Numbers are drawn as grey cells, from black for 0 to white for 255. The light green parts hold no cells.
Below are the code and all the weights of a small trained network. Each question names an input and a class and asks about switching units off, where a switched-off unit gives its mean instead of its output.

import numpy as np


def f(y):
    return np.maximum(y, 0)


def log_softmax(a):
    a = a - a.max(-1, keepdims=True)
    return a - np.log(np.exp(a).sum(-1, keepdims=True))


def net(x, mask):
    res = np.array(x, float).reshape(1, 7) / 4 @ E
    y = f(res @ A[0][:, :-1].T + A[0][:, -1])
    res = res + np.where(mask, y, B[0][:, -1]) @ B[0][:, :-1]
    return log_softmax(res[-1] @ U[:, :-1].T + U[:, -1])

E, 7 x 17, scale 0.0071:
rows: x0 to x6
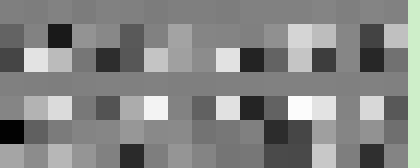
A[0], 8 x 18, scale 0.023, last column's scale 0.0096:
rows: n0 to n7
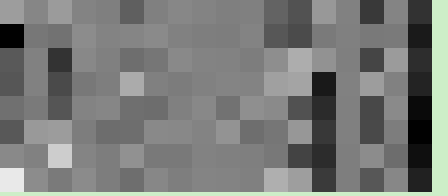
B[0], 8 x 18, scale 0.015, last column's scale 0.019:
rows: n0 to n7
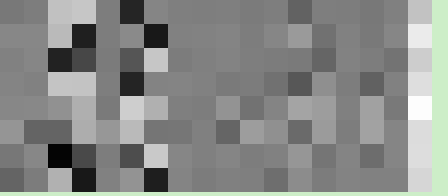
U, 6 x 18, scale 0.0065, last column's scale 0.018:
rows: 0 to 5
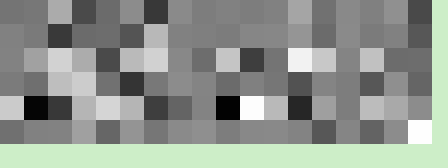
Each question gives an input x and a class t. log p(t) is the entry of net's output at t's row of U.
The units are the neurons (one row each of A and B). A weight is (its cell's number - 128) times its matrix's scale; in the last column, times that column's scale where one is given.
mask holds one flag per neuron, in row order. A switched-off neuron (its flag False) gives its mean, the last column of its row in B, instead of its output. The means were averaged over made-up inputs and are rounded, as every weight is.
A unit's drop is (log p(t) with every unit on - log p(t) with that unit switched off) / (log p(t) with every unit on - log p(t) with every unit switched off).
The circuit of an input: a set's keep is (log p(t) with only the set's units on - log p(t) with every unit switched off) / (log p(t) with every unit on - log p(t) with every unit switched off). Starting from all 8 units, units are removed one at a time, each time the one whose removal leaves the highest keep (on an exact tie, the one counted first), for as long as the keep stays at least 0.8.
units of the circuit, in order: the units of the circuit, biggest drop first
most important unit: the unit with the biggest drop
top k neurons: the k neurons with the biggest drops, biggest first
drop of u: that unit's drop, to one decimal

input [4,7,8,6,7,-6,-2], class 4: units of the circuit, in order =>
n5, n4
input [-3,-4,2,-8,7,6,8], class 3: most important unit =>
n4
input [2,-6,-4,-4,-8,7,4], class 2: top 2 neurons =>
n4, n7
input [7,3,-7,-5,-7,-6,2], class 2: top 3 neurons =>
n4, n5, n1
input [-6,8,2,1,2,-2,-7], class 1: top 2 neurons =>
n2, n0
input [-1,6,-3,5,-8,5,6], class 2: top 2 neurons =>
n4, n6
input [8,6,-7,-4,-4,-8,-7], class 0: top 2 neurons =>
n7, n5
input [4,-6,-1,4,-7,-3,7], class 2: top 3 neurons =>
n4, n3, n2
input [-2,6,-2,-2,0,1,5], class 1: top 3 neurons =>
n2, n3, n5
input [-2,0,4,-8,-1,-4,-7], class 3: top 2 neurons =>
n3, n1
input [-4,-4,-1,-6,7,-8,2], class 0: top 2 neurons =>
n4, n7
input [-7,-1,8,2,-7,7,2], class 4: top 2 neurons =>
n5, n7
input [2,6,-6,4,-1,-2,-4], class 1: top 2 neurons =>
n5, n2
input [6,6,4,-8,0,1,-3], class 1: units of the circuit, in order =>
n2
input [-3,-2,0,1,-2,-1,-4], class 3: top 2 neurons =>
n3, n5
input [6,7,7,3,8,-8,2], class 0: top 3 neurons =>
n7, n4, n6
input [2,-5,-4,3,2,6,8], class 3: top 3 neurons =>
n0, n7, n4
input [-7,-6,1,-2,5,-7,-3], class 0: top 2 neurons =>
n7, n4
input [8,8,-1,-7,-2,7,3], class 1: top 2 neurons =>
n2, n7
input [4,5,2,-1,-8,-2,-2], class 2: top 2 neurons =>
n4, n6
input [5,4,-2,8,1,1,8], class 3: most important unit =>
n0
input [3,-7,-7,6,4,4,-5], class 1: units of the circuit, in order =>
n5, n6
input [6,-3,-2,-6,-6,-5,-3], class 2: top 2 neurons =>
n4, n1
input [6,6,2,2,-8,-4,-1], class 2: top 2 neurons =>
n4, n6
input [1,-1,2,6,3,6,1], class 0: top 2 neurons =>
n4, n1
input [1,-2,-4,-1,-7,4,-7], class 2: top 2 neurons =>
n4, n0
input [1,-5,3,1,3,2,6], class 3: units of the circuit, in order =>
n0
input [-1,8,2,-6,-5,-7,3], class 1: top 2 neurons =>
n2, n1
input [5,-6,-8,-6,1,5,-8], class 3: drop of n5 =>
0.5
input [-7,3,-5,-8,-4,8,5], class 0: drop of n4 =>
0.0
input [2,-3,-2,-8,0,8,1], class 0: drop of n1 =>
0.6
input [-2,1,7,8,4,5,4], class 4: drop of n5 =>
0.7
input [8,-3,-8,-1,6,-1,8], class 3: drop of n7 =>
0.1
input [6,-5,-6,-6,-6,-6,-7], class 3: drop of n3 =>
1.0
